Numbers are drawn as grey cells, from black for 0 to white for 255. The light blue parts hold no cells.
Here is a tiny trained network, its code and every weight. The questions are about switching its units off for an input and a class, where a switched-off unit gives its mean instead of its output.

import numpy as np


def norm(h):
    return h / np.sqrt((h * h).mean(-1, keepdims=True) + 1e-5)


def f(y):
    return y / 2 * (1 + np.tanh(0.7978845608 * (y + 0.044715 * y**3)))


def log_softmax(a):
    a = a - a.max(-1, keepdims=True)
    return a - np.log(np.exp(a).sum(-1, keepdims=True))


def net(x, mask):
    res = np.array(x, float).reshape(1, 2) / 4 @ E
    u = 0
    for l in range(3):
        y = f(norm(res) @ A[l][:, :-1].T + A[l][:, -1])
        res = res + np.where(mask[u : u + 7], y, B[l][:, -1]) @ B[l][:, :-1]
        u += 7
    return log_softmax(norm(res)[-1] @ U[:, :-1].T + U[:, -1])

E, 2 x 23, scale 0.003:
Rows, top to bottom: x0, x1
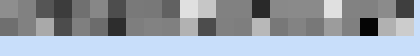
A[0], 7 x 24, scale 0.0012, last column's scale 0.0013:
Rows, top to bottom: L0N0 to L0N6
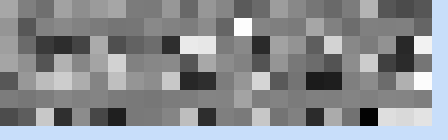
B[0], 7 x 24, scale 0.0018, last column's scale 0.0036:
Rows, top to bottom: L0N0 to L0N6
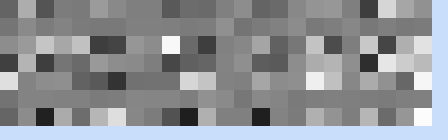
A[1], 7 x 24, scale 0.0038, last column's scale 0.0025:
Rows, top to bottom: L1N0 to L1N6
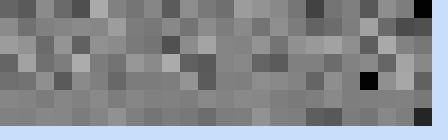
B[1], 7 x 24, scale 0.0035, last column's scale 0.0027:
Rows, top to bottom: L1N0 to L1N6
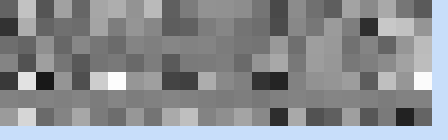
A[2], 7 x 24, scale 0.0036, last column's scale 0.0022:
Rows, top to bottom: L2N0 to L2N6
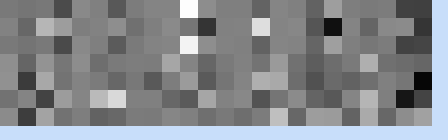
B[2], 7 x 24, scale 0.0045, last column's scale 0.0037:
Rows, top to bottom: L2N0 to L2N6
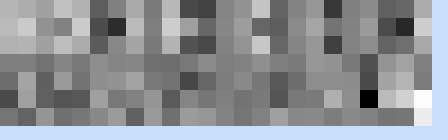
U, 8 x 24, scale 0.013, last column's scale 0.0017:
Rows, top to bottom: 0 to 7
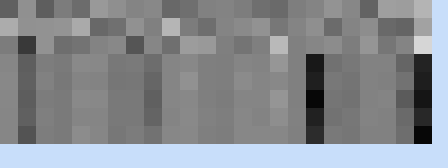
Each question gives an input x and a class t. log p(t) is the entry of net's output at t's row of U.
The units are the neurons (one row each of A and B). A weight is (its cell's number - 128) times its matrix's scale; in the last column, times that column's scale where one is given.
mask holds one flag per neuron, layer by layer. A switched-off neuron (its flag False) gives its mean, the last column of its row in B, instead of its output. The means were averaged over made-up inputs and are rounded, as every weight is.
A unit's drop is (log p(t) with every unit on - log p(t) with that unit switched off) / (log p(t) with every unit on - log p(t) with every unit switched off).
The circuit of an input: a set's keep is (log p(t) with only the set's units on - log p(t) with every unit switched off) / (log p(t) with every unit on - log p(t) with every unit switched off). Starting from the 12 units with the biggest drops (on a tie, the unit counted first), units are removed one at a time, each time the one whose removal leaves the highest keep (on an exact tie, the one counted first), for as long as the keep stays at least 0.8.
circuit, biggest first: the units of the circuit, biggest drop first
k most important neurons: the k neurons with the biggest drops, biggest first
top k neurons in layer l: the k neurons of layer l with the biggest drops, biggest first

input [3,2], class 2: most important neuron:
[L0N2]
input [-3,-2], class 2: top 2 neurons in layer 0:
[L0N4; L0N2]
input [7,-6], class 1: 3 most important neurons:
[L1N4; L0N6; L2N0]
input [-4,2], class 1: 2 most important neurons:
[L2N1; L0N3]
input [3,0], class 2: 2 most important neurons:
[L0N2; L0N4]
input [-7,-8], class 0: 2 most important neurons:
[L2N5; L0N2]
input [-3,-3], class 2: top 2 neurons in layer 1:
[L1N4; L1N2]
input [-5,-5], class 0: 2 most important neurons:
[L0N2; L2N5]
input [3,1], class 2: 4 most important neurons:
[L0N2; L0N4; L1N3; L2N6]
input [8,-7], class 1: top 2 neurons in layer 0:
[L0N6; L0N2]
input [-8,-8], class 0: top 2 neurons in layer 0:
[L0N2; L0N3]
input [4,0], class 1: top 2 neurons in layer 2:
[L2N0; L2N2]
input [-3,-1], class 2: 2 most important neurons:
[L0N4; L0N2]
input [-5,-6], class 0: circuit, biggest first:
[L2N5]
